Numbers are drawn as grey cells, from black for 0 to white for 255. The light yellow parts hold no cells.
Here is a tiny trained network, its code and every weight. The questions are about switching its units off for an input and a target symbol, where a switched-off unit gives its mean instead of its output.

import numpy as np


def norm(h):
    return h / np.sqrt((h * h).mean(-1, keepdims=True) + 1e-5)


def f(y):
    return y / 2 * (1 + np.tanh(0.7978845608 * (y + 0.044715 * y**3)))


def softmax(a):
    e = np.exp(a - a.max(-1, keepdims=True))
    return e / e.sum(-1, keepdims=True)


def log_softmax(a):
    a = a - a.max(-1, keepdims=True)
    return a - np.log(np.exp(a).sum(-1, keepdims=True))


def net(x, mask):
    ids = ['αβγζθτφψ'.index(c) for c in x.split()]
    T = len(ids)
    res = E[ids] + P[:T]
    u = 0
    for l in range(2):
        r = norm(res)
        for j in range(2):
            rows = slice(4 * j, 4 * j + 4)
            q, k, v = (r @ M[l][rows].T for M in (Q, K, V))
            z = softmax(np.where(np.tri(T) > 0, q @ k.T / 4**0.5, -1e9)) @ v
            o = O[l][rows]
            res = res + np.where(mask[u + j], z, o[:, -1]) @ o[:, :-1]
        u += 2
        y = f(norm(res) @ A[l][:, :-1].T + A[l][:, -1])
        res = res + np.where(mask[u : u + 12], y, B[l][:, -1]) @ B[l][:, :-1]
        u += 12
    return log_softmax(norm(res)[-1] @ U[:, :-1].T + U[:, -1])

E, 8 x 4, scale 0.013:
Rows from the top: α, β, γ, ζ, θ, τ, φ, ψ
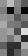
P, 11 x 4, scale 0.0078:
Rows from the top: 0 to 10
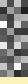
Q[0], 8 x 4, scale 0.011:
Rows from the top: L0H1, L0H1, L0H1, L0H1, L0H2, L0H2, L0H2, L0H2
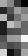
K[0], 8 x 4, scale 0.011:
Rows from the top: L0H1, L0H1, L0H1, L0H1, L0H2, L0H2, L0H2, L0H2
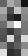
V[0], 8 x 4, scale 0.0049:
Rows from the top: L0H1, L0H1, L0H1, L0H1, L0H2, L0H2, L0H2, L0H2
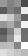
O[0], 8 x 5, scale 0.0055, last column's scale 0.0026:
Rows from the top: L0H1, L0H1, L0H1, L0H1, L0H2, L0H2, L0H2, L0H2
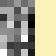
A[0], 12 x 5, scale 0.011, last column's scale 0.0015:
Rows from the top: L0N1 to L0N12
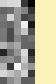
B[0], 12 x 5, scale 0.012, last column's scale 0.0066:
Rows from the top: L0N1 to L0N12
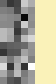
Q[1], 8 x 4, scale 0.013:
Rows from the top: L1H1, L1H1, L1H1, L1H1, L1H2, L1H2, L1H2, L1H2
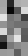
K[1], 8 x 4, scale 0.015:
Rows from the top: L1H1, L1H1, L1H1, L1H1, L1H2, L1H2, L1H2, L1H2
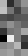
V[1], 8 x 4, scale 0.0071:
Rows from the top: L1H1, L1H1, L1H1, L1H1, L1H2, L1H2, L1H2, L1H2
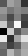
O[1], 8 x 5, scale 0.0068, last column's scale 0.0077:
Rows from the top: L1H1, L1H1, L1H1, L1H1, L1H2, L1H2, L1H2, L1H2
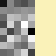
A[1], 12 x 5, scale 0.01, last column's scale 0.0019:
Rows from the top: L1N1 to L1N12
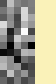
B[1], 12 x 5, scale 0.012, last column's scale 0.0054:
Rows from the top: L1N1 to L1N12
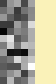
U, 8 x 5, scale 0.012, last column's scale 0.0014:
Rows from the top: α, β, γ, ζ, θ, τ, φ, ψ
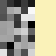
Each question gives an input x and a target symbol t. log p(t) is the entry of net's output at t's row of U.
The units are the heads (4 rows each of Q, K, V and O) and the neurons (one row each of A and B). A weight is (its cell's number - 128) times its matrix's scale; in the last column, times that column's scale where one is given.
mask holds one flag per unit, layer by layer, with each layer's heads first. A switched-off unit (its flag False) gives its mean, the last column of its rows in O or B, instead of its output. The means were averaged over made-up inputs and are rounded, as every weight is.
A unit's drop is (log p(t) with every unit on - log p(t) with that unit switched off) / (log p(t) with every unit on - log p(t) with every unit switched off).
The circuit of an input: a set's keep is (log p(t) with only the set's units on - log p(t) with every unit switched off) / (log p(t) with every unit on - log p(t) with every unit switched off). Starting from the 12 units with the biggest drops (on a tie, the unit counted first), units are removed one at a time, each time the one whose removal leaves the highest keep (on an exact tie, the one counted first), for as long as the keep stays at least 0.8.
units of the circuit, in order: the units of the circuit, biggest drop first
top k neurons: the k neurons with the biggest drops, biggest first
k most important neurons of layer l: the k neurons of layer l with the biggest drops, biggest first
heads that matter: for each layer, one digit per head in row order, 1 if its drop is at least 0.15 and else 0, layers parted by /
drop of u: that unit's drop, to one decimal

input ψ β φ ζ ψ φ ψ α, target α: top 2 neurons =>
L0N3, L0N6
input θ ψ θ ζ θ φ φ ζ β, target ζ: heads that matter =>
00 / 01
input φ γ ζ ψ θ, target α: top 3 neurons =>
L0N6, L0N10, L0N5
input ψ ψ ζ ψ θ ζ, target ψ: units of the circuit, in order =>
L0N10
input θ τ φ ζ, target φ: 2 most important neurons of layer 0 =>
L0N1, L0N3
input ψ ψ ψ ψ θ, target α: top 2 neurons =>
L0N10, L0N6
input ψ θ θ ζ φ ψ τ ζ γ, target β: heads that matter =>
01 / 00
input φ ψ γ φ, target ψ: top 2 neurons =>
L0N10, L1N5
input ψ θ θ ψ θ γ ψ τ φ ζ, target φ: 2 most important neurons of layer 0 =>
L0N10, L0N1
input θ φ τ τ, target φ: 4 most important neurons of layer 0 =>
L0N10, L0N1, L0N8, L0N11
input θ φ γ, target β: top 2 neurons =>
L0N10, L0N1
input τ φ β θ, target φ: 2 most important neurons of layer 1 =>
L1N4, L1N5
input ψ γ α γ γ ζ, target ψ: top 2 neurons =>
L0N10, L1N7
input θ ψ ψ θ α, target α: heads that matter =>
11 / 01
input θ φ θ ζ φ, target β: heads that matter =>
00 / 01
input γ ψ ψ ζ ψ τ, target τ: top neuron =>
L1N7
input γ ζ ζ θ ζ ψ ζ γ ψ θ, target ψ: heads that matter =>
00 / 00
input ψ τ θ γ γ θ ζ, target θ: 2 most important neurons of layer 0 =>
L0N1, L0N10
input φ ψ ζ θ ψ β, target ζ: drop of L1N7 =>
0.4
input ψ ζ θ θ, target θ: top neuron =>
L0N11
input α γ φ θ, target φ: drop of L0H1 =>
0.1
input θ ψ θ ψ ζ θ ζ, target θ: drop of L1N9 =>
-0.1
